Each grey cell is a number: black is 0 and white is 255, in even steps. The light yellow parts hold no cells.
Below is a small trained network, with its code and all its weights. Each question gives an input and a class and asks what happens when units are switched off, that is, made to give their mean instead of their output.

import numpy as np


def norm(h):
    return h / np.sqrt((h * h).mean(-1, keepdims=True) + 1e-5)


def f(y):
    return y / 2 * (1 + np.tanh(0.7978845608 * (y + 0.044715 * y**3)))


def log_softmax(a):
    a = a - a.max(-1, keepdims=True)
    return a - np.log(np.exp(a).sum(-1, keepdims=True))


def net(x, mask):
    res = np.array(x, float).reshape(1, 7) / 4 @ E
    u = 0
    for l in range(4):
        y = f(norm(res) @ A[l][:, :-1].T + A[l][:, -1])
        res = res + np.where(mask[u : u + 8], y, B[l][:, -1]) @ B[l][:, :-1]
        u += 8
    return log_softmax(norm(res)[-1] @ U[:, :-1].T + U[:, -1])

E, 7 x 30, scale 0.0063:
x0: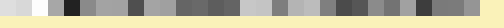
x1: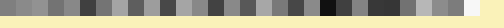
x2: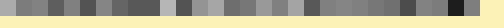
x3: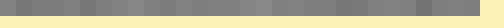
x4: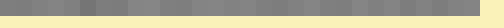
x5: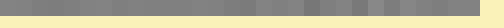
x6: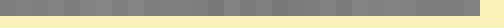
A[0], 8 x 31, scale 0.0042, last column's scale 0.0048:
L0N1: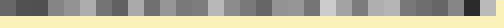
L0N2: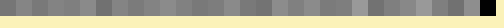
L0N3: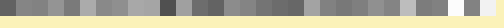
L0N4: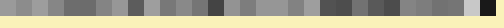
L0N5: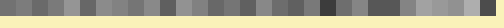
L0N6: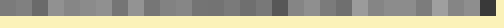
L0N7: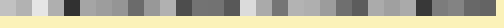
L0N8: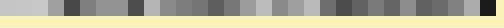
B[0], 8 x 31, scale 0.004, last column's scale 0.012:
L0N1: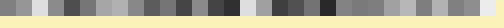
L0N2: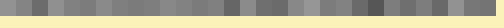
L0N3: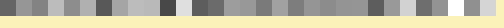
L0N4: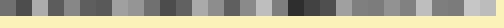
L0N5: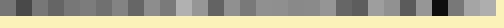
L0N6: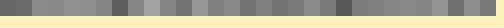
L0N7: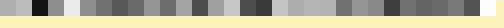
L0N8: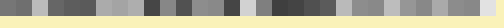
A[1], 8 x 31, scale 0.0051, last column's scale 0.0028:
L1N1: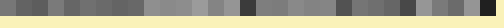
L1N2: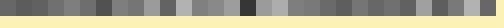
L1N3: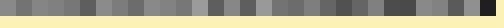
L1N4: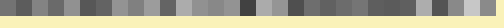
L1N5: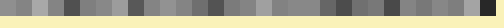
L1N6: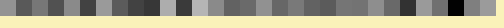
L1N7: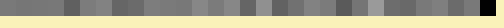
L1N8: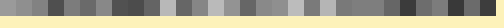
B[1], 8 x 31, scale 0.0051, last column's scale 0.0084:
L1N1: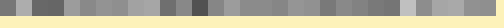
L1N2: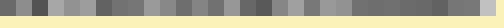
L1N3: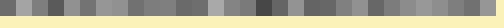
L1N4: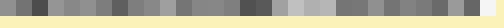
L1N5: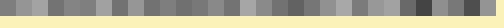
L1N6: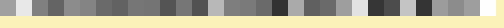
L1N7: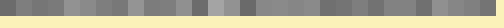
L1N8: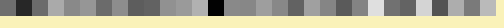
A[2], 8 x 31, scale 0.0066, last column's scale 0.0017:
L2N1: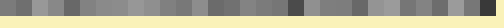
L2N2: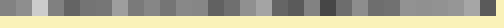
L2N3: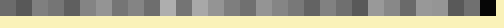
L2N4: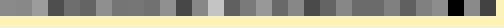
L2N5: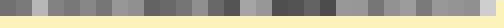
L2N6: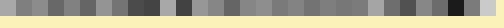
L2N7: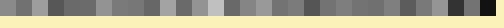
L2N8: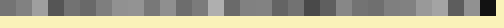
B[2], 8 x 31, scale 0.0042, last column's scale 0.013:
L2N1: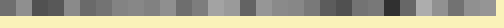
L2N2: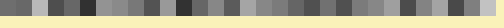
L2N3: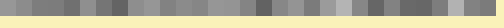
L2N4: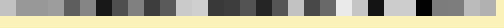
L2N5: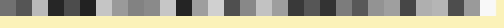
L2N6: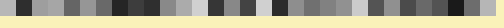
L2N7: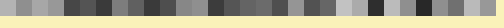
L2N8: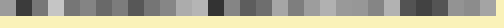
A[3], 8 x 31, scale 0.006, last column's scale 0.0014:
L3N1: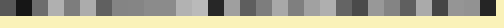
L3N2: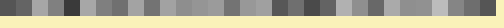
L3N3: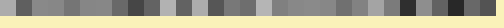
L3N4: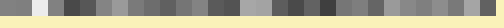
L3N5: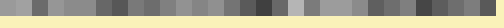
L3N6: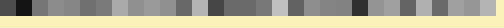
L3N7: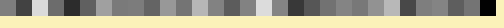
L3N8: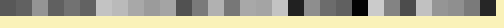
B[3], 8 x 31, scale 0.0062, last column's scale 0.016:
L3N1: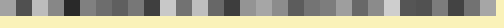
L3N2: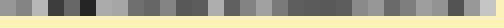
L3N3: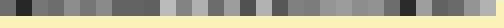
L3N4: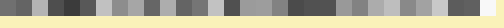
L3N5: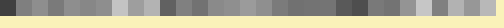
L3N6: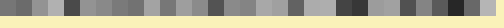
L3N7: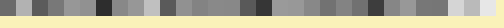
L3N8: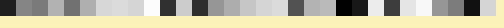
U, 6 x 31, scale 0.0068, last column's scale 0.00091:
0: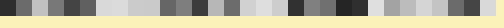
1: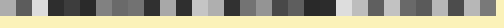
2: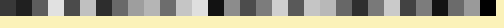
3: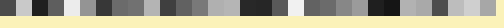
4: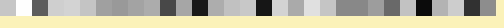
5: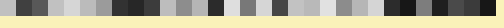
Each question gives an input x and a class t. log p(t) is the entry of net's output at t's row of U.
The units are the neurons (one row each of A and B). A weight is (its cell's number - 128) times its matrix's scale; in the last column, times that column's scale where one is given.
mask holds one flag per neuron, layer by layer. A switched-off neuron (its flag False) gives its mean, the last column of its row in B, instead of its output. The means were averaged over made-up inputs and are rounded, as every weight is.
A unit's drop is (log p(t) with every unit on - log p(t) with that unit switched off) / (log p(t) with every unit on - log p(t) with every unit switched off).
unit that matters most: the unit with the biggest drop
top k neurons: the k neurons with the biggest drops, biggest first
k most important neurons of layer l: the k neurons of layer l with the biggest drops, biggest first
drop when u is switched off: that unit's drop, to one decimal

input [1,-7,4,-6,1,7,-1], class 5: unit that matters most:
L0N8
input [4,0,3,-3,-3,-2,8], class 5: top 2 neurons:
L0N7, L0N1
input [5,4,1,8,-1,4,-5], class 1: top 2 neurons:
L0N8, L0N3
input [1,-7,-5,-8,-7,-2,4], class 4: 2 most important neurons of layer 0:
L0N7, L0N8
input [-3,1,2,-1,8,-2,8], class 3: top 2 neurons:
L0N3, L0N8
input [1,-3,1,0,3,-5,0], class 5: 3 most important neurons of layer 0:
L0N7, L0N3, L0N8
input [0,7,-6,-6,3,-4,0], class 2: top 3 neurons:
L0N1, L1N4, L0N5
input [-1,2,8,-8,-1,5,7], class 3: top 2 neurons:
L1N6, L0N1
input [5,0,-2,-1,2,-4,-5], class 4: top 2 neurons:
L0N7, L0N1
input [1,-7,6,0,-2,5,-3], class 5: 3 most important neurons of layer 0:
L0N8, L0N7, L0N4
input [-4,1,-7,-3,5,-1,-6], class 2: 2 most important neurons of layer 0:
L0N8, L0N1
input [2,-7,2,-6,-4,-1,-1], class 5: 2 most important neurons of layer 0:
L0N3, L0N7
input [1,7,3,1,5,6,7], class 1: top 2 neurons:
L0N7, L0N4
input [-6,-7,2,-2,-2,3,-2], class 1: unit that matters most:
L0N3
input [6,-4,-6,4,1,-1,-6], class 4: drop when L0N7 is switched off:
0.8
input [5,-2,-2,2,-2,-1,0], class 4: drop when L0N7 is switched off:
0.8
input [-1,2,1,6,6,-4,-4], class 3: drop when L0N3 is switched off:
1.0
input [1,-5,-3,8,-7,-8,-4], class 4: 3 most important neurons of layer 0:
L0N7, L0N8, L0N4
